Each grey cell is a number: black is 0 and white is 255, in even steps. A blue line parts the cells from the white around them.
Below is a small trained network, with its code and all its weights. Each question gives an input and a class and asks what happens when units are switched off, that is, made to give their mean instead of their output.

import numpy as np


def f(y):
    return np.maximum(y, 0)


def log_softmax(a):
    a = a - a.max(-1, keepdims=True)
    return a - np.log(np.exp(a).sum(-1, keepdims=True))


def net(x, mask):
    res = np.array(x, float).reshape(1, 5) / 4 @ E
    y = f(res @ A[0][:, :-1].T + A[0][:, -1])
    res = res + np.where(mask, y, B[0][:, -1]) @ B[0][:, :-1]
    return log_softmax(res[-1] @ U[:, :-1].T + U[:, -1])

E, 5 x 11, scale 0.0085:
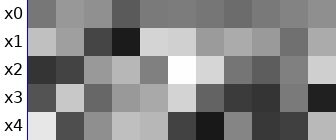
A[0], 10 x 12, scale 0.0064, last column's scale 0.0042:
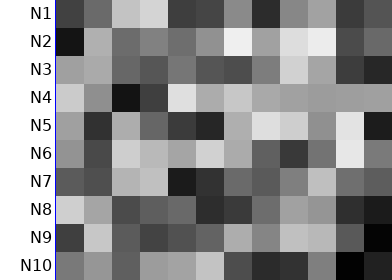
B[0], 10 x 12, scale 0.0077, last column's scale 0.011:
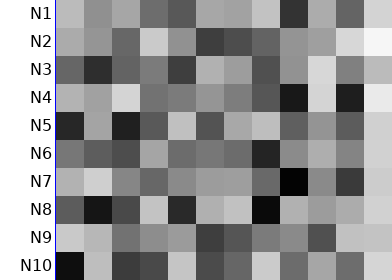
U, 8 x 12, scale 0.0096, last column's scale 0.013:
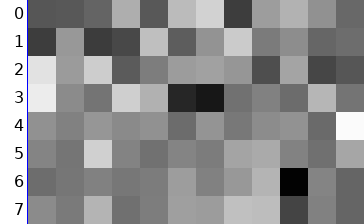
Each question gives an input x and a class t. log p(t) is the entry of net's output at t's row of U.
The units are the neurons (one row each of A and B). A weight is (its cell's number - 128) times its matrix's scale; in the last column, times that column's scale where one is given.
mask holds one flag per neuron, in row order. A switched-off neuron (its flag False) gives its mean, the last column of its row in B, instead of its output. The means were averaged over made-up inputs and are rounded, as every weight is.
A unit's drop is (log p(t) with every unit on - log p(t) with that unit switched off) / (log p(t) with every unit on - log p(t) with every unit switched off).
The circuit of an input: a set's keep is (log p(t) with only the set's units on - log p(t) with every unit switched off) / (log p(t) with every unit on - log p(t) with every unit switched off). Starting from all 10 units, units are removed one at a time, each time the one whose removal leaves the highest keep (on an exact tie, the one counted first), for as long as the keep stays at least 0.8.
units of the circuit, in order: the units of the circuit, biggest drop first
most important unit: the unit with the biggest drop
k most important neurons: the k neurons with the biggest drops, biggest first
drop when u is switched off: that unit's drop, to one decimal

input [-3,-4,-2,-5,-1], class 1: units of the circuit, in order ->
[N5]
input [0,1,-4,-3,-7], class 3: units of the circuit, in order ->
[N9, N2]
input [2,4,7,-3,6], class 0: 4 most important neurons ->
[N6, N2, N9, N10]
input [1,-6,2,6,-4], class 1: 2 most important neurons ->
[N10, N4]
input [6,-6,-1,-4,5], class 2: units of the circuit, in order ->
[N7, N2]
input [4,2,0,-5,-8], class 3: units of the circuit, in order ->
[N2, N9]
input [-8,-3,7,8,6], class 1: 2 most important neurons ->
[N10, N8]
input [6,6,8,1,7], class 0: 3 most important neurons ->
[N6, N2, N9]
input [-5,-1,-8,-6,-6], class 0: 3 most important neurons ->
[N8, N3, N10]
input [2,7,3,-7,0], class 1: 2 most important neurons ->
[N5, N1]
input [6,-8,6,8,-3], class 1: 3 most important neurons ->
[N10, N4, N8]
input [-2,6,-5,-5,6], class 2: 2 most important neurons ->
[N4, N2]
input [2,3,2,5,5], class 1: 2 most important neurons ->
[N2, N10]
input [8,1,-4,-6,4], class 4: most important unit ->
N10
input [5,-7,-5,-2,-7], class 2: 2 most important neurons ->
[N1, N7]
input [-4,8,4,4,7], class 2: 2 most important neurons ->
[N4, N2]
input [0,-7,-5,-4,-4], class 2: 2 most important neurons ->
[N7, N1]
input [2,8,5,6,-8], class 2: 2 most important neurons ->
[N4, N8]
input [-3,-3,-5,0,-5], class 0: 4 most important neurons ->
[N3, N8, N4, N10]
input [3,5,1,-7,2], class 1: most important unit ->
N5
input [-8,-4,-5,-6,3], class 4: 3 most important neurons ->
[N10, N8, N7]
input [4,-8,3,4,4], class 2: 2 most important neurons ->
[N1, N7]
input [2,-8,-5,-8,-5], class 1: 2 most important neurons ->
[N5, N4]
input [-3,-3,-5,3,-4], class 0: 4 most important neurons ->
[N8, N3, N4, N5]
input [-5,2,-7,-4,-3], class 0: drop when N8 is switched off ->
0.5
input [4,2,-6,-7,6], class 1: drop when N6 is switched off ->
0.1
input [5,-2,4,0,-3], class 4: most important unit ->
N8
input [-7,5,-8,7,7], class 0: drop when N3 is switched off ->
0.1
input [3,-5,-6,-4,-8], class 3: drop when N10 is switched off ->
0.0
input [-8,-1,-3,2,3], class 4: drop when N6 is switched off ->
0.2
